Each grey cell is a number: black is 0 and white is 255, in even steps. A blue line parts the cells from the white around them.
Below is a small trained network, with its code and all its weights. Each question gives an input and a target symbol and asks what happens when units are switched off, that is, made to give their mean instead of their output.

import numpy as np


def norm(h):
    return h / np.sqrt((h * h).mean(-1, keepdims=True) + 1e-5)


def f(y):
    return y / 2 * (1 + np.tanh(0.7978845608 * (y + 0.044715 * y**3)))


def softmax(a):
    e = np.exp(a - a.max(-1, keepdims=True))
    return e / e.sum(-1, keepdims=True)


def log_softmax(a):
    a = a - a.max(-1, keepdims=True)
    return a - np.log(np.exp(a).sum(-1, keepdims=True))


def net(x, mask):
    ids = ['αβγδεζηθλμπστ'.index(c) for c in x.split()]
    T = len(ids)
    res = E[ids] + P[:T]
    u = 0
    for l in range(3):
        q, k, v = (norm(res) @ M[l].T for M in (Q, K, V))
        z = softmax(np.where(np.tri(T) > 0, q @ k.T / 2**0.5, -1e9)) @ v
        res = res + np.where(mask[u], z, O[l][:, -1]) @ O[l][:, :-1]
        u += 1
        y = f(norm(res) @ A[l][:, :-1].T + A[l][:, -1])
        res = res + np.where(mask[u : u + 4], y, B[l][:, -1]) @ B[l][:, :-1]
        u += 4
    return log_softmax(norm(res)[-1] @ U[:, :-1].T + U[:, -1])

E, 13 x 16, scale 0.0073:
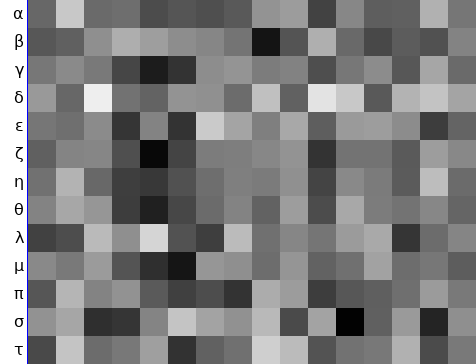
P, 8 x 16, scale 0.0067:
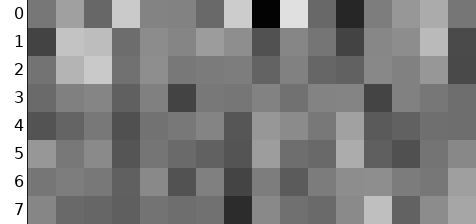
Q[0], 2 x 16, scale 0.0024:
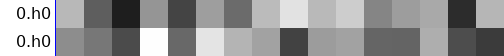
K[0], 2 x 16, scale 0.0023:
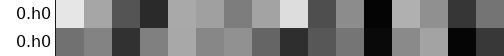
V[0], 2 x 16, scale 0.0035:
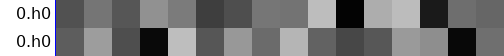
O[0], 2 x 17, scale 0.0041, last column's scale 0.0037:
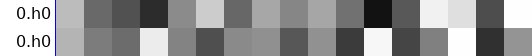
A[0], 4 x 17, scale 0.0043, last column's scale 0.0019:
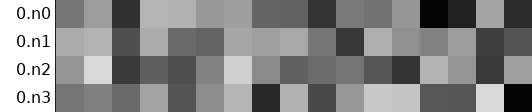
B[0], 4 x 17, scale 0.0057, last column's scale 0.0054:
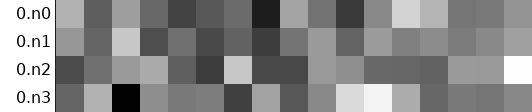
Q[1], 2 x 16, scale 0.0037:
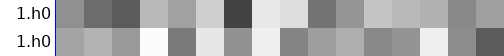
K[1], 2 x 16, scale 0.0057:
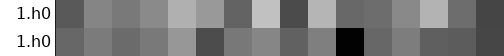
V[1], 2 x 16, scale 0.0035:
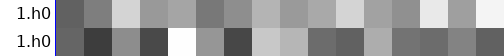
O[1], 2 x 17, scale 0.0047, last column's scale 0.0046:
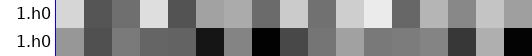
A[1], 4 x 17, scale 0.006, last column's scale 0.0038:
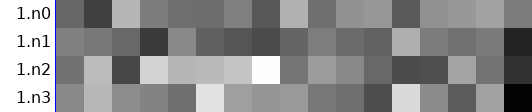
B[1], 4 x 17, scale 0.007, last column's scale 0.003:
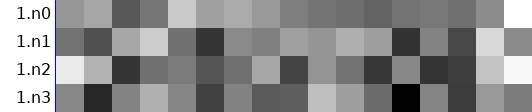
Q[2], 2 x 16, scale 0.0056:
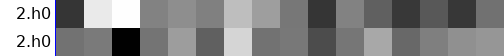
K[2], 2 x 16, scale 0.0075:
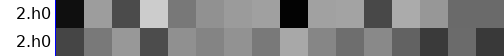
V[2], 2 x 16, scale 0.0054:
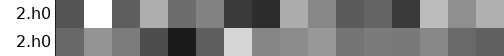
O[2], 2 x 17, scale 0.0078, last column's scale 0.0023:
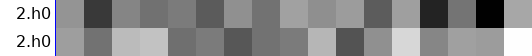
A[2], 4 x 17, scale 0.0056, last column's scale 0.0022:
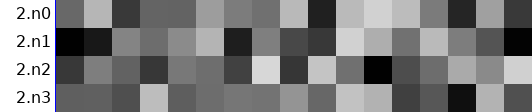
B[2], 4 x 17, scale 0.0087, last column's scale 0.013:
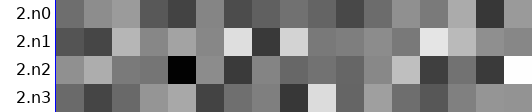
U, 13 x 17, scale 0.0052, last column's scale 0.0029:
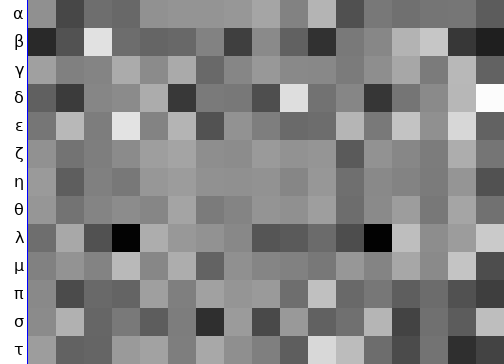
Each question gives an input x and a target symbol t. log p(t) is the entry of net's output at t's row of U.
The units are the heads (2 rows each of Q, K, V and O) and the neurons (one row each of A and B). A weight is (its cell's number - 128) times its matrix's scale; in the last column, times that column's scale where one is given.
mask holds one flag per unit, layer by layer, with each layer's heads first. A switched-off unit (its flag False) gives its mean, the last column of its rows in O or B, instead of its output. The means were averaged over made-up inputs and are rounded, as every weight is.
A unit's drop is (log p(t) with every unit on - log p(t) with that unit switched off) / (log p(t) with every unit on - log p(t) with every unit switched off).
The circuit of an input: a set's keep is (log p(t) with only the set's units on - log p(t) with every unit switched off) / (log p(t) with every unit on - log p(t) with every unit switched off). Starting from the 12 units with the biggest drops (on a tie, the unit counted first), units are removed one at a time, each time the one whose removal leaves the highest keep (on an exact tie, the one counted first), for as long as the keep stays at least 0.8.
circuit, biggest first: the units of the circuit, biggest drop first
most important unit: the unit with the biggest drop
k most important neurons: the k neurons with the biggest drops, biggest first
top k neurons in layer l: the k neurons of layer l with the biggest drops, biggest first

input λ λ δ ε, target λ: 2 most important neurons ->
(2.n2 1.n0)
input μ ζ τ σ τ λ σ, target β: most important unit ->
0.h0
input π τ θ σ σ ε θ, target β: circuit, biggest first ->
(1.n2 2.n2)
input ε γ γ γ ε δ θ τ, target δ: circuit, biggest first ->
(2.n2 1.n1)
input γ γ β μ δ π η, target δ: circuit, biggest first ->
(2.n2 1.h0)
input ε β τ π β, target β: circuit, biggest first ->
(0.n0 1.n2 2.n1)
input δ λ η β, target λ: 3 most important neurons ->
(1.n0 2.n2 0.n3)
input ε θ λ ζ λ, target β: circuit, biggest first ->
(1.n2 2.n1)
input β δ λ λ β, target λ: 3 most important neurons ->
(2.n2 1.n0 0.n0)
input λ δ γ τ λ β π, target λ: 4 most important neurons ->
(2.n2 1.n0 0.n2 1.n1)
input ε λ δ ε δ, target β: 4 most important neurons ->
(2.n0 0.n3 1.n2 2.n1)
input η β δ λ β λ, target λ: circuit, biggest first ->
(1.h0 2.h0 2.n2)
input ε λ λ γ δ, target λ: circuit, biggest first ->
(2.n2 1.n0)
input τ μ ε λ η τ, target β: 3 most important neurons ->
(1.n2 0.n1 2.n2)
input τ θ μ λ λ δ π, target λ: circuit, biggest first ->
(1.h0 1.n0 2.n2 2.h0)
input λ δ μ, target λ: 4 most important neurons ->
(2.n2 1.n0 0.n3 0.n2)
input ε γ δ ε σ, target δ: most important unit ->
0.n2
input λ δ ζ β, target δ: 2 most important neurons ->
(2.n3 2.n2)
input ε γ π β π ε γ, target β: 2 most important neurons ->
(1.n2 0.n1)
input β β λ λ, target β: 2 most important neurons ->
(0.n2 1.n2)
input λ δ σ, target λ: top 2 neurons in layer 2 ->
(2.n2 2.n0)
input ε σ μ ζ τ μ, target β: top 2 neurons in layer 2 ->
(2.n2 2.n3)
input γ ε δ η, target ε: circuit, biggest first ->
(2.h0 1.h0 0.h0 2.n2)
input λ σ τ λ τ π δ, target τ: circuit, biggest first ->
(2.h0 2.n2 0.n3 0.h0)
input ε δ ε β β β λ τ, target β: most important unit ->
2.n0
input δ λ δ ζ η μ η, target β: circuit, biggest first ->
(2.n0 0.h0 2.n2 1.h0)
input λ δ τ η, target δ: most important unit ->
1.h0
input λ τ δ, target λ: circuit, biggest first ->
(2.n2 2.h0)
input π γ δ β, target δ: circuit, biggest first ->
(2.n2 1.h0)
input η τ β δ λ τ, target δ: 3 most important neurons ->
(2.n2 2.n3 0.n0)
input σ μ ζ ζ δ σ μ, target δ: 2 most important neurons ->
(2.n2 0.n2)
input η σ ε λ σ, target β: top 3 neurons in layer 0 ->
(0.n0 0.n1 0.n2)
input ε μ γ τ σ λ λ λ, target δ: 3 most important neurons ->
(1.n1 0.n2 2.n3)
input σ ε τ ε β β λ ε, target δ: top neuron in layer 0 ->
(0.n1)
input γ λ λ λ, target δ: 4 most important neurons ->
(0.n2 1.n1 2.n3 1.n2)
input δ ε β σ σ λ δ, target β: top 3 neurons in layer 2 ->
(2.n0 2.n1 2.n2)
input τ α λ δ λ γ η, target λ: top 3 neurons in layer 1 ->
(1.n0 1.n1 1.n2)
